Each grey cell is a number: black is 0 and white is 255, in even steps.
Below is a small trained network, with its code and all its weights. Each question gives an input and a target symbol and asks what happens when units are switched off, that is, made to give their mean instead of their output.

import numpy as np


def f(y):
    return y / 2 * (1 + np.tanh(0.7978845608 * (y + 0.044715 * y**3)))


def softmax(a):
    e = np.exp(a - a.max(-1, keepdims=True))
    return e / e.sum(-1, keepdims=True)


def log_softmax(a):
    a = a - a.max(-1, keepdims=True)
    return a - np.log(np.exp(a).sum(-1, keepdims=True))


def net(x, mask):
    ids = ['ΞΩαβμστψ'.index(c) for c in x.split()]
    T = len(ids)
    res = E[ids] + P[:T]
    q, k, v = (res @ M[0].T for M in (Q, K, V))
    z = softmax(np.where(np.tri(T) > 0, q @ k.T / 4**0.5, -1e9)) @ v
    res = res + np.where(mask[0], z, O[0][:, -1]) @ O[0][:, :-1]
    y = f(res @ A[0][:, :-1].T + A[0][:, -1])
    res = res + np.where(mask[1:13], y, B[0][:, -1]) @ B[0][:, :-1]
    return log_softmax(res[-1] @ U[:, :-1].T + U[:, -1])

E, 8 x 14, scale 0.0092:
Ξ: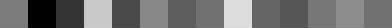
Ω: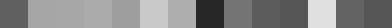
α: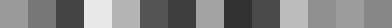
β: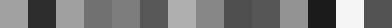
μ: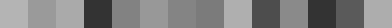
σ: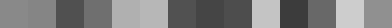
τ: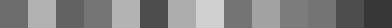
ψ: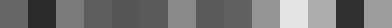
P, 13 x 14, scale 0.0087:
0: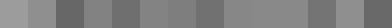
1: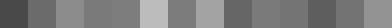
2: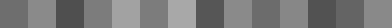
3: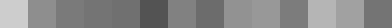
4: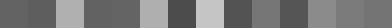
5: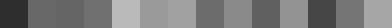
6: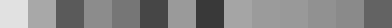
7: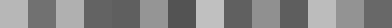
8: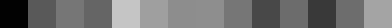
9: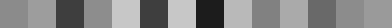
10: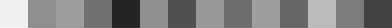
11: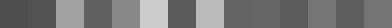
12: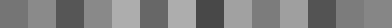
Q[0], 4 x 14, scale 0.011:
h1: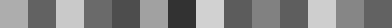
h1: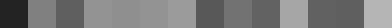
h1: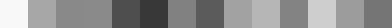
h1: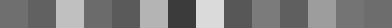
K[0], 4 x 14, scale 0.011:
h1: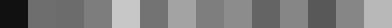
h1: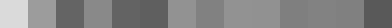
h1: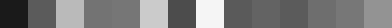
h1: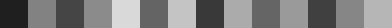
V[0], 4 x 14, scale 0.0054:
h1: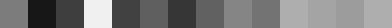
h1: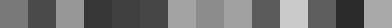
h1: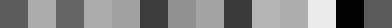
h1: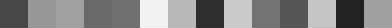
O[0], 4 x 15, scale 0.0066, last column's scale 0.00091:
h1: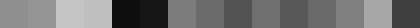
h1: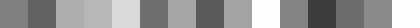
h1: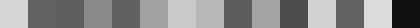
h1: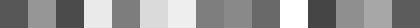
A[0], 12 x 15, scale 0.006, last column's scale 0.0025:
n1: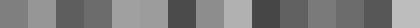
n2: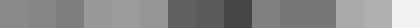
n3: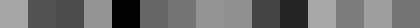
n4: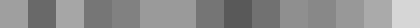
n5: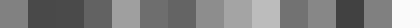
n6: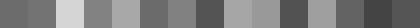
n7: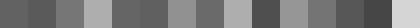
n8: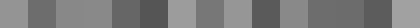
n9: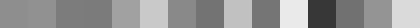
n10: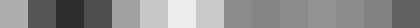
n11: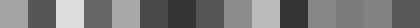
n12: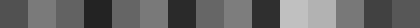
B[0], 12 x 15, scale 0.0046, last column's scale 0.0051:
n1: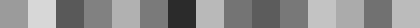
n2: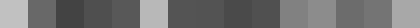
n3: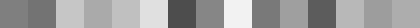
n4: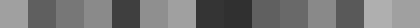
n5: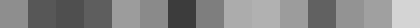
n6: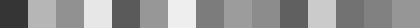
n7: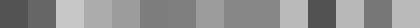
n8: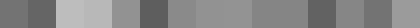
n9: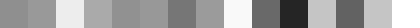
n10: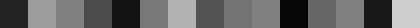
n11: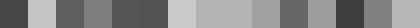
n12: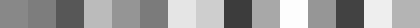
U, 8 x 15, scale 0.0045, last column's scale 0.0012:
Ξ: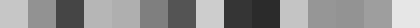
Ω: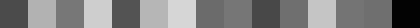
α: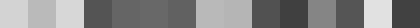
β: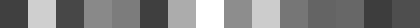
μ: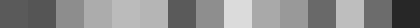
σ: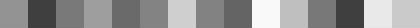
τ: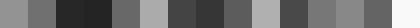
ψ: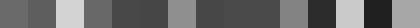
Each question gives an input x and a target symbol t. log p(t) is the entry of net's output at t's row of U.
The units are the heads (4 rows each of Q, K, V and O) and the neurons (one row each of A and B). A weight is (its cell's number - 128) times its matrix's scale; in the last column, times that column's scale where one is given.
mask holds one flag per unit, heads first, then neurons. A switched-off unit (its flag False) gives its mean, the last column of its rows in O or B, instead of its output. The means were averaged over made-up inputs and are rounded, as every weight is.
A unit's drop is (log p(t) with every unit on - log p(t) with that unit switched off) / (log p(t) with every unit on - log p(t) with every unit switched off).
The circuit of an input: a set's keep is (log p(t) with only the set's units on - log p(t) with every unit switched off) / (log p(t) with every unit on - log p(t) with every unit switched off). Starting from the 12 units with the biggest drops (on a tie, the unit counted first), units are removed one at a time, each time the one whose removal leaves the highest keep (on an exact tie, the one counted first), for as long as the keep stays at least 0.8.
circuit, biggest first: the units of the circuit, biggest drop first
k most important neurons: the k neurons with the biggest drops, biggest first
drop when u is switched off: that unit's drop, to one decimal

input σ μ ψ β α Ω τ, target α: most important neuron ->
[n3]
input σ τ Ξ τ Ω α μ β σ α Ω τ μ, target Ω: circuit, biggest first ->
[h1 n10]
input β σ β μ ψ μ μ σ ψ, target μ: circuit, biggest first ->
[h1 n9]
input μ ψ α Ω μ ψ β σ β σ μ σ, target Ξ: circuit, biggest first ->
[h1 n12 n10 n1]
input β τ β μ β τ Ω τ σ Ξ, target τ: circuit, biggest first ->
[h1 n10]
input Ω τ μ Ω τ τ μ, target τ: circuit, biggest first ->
[h1 n10 n12]
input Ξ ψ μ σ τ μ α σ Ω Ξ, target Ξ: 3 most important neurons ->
[n12 n1 n10]
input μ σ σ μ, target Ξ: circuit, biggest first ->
[h1 n12 n10]
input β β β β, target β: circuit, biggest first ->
[h1 n11 n12 n6]
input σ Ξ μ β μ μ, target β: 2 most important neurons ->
[n11 n12]
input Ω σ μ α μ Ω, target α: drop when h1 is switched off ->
1.1
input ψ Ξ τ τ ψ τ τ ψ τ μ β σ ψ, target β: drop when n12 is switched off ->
0.0
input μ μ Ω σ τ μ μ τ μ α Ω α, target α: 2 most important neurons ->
[n3 n11]
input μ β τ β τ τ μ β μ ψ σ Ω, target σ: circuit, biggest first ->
[h1]
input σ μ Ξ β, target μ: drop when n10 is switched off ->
0.1
